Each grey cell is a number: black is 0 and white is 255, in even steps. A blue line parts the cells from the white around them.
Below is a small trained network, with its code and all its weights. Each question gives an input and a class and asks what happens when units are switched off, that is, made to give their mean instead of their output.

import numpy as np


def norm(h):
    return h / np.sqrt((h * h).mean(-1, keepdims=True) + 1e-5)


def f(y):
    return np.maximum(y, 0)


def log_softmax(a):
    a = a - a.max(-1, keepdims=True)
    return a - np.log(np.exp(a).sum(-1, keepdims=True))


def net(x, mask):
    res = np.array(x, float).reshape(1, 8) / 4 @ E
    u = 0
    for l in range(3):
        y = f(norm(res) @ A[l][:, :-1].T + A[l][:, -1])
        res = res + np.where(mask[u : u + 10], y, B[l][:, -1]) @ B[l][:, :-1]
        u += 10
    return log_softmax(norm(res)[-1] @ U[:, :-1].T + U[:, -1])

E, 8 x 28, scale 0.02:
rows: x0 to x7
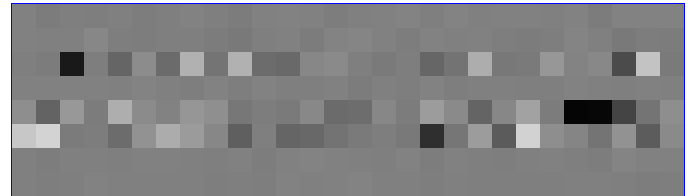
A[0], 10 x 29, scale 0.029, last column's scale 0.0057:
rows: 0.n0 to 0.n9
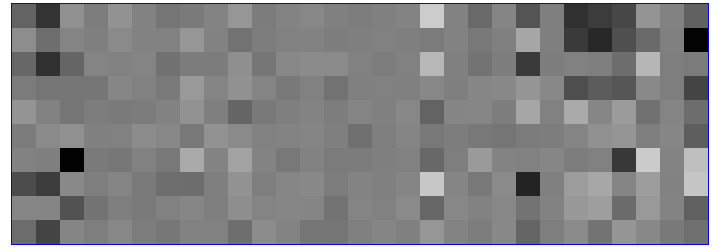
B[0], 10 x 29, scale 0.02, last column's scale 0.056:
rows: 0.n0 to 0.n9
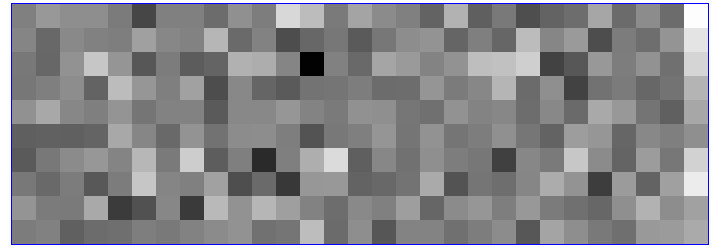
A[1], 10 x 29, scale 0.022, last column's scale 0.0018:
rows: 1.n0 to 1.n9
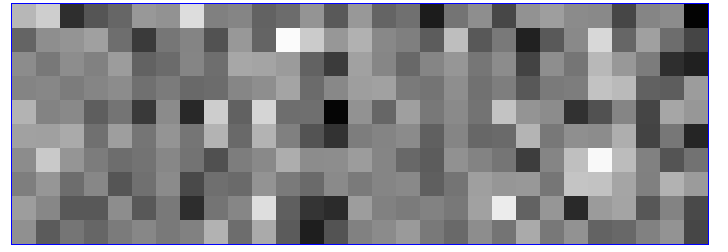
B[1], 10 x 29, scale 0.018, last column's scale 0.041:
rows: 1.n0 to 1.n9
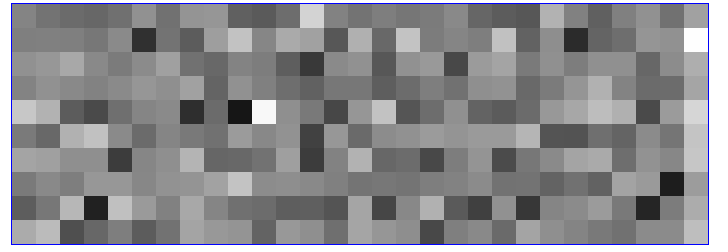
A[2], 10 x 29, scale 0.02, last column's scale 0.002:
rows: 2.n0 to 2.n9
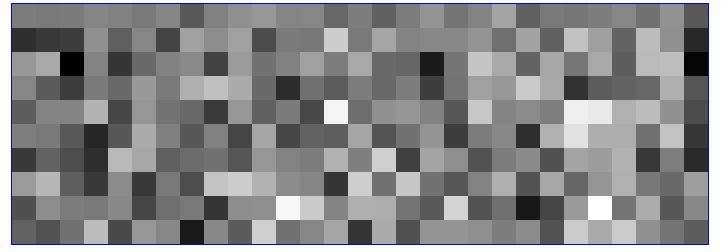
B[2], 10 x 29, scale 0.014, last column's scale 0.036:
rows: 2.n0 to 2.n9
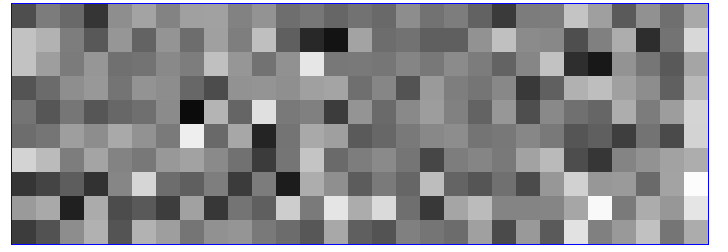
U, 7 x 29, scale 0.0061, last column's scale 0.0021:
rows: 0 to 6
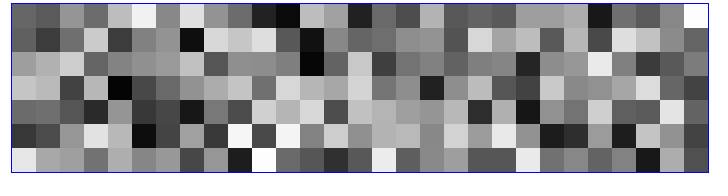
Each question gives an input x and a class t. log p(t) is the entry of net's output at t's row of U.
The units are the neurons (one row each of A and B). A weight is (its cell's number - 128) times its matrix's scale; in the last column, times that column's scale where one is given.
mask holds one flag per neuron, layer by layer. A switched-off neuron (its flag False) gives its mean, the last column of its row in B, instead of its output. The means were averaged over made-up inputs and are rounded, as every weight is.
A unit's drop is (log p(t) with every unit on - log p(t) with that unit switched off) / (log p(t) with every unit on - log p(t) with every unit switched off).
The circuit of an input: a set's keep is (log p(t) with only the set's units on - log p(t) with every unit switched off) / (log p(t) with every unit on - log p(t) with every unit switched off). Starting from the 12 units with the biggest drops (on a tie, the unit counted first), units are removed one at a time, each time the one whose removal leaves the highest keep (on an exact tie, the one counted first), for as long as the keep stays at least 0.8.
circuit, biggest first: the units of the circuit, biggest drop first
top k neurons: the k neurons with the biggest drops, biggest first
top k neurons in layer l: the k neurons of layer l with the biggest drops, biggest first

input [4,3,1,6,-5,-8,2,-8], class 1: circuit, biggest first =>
0.n2
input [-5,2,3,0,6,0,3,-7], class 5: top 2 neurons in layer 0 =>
0.n0, 0.n7
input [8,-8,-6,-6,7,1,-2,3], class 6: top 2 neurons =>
0.n1, 0.n6
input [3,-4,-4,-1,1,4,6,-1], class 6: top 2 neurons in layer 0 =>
0.n0, 0.n6
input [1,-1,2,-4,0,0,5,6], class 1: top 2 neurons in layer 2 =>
2.n4, 2.n1
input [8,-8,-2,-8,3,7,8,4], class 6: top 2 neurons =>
0.n6, 0.n7
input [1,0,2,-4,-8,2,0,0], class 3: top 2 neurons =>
0.n1, 0.n7
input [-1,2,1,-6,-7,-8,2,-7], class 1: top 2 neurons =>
0.n2, 0.n3
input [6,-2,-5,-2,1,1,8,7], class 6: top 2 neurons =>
0.n0, 0.n7
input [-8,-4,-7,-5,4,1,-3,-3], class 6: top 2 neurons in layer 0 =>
0.n1, 0.n6
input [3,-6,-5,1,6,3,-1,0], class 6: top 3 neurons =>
0.n6, 0.n1, 0.n7
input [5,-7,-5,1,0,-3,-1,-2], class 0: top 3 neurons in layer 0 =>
0.n7, 0.n6, 0.n4
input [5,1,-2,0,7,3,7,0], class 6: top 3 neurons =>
0.n1, 0.n6, 0.n7
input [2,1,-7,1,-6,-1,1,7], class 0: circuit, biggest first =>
0.n0
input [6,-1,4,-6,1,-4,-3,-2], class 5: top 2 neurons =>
0.n0, 0.n1
